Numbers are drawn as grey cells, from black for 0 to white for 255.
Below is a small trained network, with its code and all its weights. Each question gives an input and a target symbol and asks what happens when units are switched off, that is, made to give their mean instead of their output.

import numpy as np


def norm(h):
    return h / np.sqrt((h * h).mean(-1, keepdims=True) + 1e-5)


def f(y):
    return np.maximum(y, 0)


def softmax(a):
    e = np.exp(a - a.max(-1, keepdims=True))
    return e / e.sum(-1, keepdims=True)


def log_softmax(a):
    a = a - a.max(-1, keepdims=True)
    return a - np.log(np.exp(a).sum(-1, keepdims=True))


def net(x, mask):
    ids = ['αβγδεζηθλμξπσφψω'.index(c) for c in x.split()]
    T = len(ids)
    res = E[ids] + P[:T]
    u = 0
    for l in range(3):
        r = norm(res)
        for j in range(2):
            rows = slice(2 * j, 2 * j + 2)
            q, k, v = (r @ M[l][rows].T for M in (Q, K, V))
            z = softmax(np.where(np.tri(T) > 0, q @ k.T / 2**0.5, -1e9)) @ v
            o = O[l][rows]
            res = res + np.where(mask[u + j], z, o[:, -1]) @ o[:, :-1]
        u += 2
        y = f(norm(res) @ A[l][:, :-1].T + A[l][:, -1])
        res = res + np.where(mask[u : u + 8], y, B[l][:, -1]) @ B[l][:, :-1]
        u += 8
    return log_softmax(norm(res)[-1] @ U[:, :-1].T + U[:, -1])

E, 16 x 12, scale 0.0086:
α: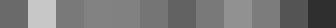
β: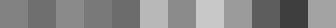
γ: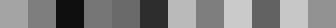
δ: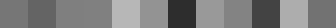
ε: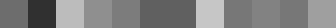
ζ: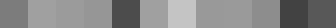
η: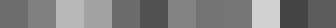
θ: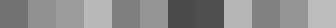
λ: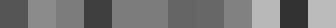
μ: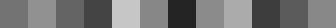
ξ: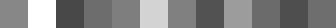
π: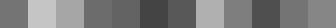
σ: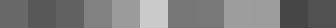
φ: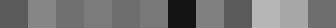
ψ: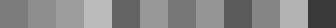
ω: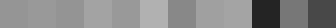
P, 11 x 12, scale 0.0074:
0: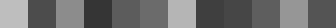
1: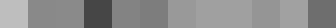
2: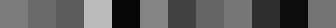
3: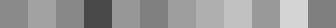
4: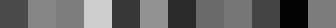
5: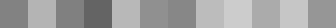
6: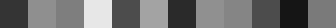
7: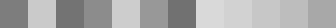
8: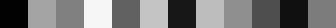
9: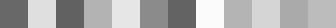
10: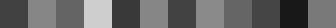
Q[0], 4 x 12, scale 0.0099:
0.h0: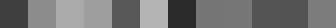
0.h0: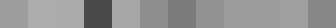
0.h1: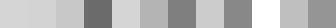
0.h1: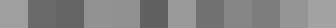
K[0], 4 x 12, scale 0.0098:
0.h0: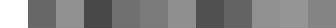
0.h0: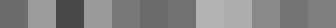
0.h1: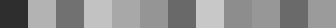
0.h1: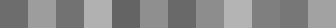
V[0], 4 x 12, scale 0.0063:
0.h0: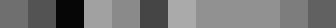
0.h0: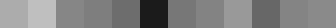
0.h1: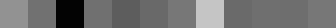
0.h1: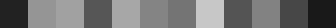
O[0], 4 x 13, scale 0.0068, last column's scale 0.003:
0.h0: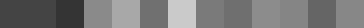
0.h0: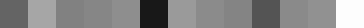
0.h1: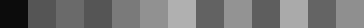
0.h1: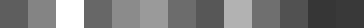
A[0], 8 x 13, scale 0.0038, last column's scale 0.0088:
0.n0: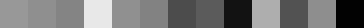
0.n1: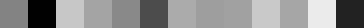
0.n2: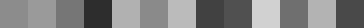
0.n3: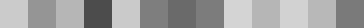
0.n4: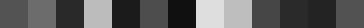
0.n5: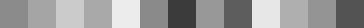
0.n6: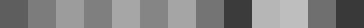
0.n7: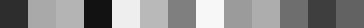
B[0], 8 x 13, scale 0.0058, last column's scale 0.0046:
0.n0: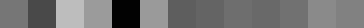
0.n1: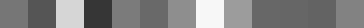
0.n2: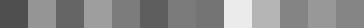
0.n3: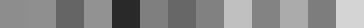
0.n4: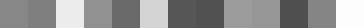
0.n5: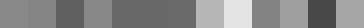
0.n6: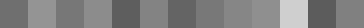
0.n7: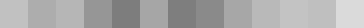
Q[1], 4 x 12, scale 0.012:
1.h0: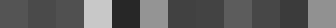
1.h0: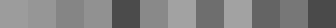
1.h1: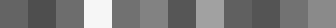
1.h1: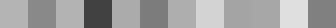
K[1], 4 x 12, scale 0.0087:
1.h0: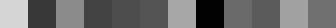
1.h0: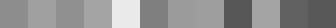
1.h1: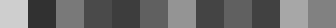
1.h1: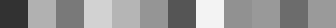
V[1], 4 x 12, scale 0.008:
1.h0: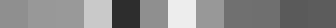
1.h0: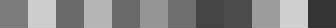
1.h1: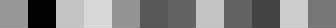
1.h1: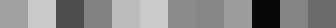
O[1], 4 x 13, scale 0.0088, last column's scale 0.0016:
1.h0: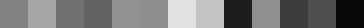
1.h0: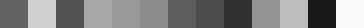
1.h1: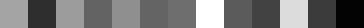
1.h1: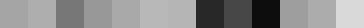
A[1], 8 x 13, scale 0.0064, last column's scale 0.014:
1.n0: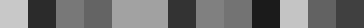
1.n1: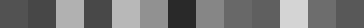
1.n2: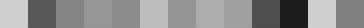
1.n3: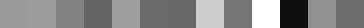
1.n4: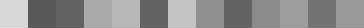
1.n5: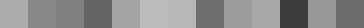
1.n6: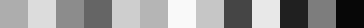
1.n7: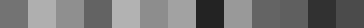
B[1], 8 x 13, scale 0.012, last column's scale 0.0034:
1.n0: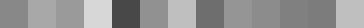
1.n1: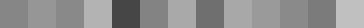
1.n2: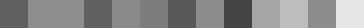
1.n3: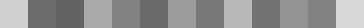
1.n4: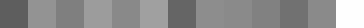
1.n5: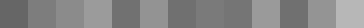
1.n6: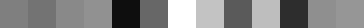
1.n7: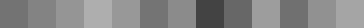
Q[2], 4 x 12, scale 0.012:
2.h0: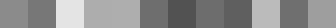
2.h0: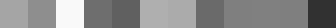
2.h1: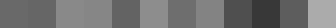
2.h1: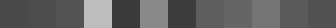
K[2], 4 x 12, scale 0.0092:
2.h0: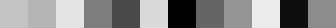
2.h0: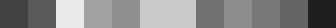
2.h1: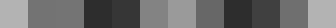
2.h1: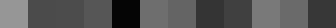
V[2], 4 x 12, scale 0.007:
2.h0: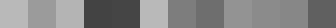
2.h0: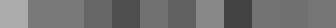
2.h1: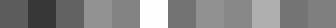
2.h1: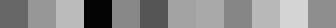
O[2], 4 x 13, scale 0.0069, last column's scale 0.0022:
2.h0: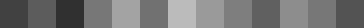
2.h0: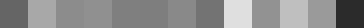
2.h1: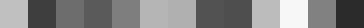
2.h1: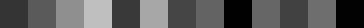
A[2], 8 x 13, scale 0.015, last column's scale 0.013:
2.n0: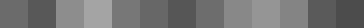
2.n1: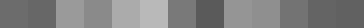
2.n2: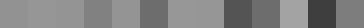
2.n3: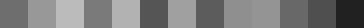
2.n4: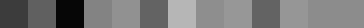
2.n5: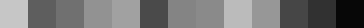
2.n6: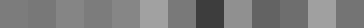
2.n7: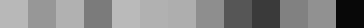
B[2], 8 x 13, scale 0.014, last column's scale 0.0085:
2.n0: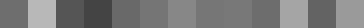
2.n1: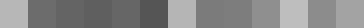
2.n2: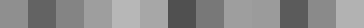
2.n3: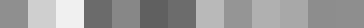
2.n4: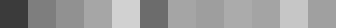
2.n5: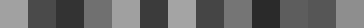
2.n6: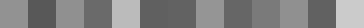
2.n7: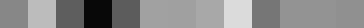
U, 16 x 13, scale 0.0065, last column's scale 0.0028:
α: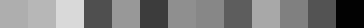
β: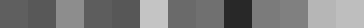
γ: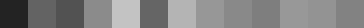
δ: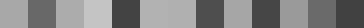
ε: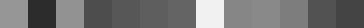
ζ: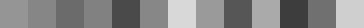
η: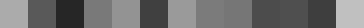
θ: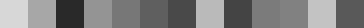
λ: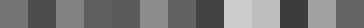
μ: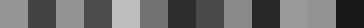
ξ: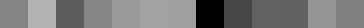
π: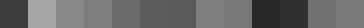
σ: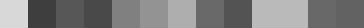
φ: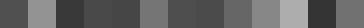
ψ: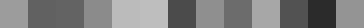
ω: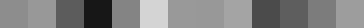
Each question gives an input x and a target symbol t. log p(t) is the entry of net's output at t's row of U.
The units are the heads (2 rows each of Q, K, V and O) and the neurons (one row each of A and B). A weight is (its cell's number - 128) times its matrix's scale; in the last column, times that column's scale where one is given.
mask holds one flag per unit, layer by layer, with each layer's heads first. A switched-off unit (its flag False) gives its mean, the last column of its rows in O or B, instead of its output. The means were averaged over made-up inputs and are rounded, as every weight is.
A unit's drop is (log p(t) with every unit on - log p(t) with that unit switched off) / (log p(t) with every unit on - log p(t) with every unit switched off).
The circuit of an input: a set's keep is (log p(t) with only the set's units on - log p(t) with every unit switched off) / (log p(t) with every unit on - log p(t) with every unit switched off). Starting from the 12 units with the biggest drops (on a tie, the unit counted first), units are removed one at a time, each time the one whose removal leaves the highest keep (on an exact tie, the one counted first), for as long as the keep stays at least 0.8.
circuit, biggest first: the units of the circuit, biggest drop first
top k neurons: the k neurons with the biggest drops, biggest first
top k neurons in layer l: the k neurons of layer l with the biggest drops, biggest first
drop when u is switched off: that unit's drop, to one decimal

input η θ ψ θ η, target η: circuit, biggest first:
[2.n5 1.n3 1.h1]
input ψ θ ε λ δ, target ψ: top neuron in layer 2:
[2.n2]
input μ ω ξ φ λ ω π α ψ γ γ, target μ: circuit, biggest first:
[1.h0 2.n6 1.h1]
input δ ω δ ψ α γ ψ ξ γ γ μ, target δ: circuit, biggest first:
[1.h1 1.n0 1.n1]
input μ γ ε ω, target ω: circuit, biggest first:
[2.n7 1.h1]
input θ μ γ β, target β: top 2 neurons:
[1.n2 2.n4]
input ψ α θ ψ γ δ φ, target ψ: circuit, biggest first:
[1.h0 2.n2 1.h1]
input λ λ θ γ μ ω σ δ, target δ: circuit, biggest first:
[1.h1 2.n4 1.n0]
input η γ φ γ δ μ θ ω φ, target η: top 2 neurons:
[1.n3 2.n5]
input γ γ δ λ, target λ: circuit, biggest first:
[1.h1 1.h0]
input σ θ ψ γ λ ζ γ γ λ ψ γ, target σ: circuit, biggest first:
[0.h0 2.h1]
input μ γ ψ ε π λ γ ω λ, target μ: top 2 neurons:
[2.n6 2.n4]
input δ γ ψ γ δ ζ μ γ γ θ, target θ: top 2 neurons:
[2.n4 2.n2]
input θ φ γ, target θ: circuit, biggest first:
[0.h1]
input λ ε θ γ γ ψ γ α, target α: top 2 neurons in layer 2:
[2.n3 2.n4]
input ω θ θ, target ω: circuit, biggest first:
[1.h1 2.n7]
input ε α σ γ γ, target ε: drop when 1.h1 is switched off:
0.7
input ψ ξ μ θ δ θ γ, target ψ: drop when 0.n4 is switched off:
0.1
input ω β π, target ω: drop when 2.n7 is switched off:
0.6
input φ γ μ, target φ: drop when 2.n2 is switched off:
0.0
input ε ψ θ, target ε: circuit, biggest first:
[1.h1]
